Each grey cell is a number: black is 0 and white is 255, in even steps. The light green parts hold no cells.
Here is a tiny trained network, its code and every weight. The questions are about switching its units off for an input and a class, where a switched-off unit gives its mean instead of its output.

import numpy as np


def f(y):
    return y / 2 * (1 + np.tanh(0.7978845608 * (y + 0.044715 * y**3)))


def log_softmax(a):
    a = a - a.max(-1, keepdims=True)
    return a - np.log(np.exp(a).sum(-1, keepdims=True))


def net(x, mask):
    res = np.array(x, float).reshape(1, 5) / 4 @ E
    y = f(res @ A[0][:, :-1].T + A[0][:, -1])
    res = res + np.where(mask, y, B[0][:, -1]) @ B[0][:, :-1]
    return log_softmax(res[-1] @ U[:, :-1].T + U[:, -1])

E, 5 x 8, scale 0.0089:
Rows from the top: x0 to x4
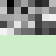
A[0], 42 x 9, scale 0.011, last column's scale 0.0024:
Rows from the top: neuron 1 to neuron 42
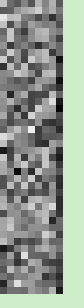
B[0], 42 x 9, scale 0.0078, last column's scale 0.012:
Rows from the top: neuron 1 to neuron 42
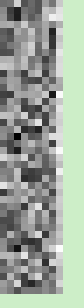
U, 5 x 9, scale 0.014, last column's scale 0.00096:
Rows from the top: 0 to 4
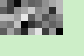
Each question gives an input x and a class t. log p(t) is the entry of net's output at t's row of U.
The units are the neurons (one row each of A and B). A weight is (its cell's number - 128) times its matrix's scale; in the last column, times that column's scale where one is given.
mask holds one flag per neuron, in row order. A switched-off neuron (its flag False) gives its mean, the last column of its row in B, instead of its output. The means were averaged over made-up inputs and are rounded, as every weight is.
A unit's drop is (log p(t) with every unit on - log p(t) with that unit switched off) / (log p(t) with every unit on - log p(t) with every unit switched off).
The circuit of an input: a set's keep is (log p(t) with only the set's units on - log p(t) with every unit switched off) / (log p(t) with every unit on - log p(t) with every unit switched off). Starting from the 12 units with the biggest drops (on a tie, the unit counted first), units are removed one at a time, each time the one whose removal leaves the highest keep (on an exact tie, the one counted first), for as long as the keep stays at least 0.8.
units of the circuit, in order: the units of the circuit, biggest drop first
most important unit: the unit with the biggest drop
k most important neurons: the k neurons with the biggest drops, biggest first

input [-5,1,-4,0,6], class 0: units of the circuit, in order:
(neuron 3)
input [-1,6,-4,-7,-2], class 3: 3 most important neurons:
(neuron 16; neuron 25; neuron 1)
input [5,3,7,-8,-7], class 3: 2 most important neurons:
(neuron 16; neuron 1)
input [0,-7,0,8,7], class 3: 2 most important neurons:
(neuron 19; neuron 41)
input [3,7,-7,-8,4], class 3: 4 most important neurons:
(neuron 35; neuron 25; neuron 1; neuron 16)
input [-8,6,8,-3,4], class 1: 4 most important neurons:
(neuron 5; neuron 8; neuron 6; neuron 32)
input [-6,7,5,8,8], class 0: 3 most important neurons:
(neuron 3; neuron 20; neuron 33)
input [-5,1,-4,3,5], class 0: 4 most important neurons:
(neuron 3; neuron 20; neuron 14; neuron 7)
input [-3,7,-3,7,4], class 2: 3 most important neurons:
(neuron 23; neuron 17; neuron 9)
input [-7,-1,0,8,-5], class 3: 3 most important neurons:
(neuron 41; neuron 19; neuron 26)
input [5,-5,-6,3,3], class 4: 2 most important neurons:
(neuron 18; neuron 40)
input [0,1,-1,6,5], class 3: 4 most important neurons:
(neuron 19; neuron 26; neuron 36; neuron 22)
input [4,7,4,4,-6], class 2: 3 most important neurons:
(neuron 17; neuron 9; neuron 23)
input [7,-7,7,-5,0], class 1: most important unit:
neuron 14
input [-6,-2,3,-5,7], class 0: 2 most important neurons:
(neuron 20; neuron 3)
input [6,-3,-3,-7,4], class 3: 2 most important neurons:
(neuron 25; neuron 35)
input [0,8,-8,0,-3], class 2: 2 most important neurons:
(neuron 17; neuron 23)
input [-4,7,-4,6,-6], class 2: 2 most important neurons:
(neuron 17; neuron 23)
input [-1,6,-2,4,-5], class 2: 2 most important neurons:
(neuron 17; neuron 23)
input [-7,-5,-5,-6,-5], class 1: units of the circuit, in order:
(neuron 5)
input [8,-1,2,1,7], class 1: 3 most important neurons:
(neuron 14; neuron 21; neuron 7)
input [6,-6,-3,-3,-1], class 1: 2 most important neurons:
(neuron 14; neuron 28)
